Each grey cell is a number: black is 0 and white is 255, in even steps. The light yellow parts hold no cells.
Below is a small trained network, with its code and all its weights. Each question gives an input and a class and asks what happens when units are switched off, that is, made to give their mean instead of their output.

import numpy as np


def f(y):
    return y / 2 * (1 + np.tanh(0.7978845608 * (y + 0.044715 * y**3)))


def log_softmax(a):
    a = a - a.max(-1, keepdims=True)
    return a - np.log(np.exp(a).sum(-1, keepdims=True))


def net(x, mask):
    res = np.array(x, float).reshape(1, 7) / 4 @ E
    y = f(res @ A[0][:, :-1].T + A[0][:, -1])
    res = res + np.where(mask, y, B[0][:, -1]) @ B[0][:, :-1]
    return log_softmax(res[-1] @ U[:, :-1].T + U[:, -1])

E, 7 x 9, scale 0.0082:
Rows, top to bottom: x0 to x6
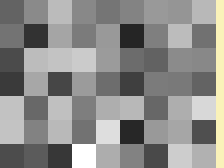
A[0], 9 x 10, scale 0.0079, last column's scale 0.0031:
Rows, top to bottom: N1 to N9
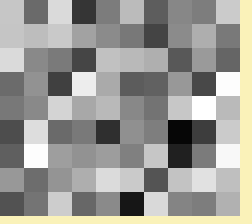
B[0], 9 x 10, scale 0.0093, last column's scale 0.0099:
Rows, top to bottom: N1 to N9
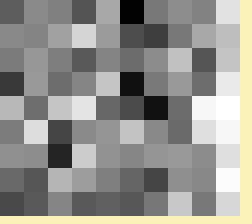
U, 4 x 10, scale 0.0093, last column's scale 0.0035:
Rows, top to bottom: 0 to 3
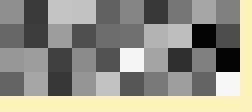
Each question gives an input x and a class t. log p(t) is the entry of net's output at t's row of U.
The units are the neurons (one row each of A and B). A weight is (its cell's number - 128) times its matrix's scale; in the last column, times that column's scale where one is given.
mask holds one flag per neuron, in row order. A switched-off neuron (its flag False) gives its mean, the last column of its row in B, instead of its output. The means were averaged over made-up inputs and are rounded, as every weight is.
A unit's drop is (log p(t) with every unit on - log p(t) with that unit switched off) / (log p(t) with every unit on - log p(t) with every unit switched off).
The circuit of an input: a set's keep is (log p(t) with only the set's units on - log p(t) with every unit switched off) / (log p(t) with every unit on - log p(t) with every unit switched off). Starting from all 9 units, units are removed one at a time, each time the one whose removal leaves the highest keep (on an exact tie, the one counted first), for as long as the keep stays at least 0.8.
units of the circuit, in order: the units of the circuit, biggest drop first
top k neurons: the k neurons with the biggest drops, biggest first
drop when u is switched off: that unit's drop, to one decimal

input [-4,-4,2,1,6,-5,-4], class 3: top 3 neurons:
[N1, N5, N3]
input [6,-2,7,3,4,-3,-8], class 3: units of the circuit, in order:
[N7]
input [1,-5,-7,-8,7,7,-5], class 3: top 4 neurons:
[N1, N3, N2, N9]
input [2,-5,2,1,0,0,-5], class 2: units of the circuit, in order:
[N4, N6]
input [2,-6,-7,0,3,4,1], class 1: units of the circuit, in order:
[N6, N5, N7]
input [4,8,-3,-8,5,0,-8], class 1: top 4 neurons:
[N3, N1, N9, N6]
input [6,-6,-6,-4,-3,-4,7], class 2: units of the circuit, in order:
[N5, N1]
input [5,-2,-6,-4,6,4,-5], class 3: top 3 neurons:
[N1, N3, N2]
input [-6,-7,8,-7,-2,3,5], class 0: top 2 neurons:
[N8, N1]
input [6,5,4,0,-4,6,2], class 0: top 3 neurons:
[N5, N1, N6]
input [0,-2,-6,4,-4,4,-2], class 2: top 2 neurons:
[N1, N4]
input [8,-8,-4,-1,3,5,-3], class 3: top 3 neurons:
[N3, N1, N7]
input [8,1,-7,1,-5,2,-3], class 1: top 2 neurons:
[N5, N9]
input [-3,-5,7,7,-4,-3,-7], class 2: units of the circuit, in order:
[N6]
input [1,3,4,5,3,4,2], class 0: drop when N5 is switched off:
0.2
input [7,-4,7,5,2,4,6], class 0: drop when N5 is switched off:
0.3
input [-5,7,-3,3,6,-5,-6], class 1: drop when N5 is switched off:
0.2
